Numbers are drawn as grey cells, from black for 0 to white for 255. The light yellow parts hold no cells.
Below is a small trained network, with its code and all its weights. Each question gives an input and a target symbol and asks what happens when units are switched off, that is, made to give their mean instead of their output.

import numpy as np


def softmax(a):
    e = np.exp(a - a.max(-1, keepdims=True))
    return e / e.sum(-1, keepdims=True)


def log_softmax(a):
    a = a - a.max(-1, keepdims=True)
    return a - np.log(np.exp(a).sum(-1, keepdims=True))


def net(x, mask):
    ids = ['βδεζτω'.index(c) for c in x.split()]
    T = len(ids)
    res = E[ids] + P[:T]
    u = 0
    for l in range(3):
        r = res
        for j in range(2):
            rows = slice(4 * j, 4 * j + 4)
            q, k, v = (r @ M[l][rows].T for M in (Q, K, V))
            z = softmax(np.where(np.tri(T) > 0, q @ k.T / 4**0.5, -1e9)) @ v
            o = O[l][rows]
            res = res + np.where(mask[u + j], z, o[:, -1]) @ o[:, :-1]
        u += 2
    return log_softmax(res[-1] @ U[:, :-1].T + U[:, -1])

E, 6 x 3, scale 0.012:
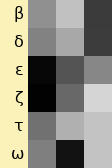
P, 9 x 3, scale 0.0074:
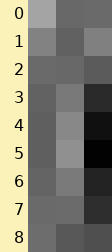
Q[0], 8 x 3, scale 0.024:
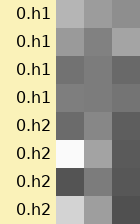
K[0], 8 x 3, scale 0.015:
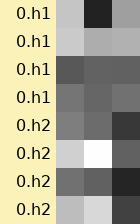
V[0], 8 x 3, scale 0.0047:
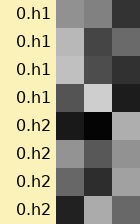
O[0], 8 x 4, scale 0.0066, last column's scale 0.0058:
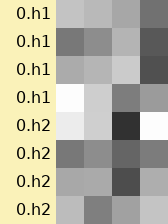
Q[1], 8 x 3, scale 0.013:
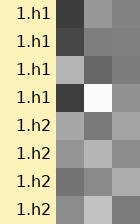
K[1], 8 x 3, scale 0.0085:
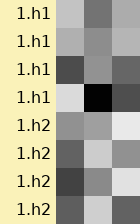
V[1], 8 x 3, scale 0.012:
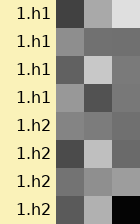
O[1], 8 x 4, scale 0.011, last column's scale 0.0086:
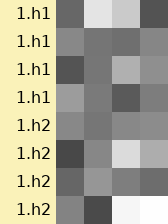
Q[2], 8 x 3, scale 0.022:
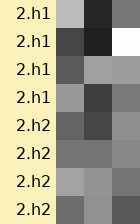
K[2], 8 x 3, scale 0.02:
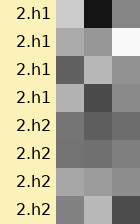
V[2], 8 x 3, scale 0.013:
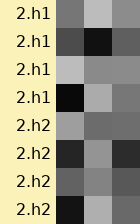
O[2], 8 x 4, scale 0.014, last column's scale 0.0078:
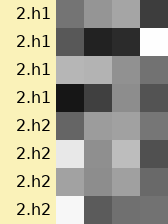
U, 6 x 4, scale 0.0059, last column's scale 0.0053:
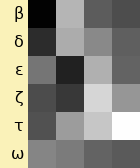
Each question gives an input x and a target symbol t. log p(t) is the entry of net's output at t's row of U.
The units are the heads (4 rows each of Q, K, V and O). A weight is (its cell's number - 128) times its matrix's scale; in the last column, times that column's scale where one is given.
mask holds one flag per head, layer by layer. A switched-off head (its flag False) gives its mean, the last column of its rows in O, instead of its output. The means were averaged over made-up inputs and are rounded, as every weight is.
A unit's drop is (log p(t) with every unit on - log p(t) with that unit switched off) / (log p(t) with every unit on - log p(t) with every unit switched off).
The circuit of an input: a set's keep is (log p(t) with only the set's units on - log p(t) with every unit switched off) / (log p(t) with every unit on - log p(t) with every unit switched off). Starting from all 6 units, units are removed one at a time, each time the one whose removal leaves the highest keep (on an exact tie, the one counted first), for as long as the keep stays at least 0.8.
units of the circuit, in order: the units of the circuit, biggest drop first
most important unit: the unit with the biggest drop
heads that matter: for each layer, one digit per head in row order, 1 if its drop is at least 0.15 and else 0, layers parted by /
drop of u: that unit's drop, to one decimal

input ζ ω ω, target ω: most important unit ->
1.h2
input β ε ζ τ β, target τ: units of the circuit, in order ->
2.h1; 1.h2
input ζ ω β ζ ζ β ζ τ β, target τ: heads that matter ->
01 / 01 / 10
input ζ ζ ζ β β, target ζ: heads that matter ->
01 / 00 / 10
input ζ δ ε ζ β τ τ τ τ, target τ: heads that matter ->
11 / 00 / 10
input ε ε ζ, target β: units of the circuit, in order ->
2.h2; 0.h2; 1.h2
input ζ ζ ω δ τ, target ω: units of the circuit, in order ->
1.h1; 2.h1; 1.h2
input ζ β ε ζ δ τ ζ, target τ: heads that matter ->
11 / 01 / 10
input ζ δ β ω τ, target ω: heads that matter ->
01 / 11 / 10
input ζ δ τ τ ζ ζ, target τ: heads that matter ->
11 / 00 / 10
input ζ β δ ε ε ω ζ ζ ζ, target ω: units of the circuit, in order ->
2.h1; 1.h1; 1.h2
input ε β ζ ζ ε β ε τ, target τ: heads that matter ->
11 / 01 / 10
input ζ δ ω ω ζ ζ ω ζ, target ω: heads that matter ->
00 / 10 / 10
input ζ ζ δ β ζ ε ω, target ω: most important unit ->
2.h1
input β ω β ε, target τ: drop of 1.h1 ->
-0.2
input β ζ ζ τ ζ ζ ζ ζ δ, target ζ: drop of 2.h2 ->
-0.1
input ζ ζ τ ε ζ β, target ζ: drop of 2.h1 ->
0.2
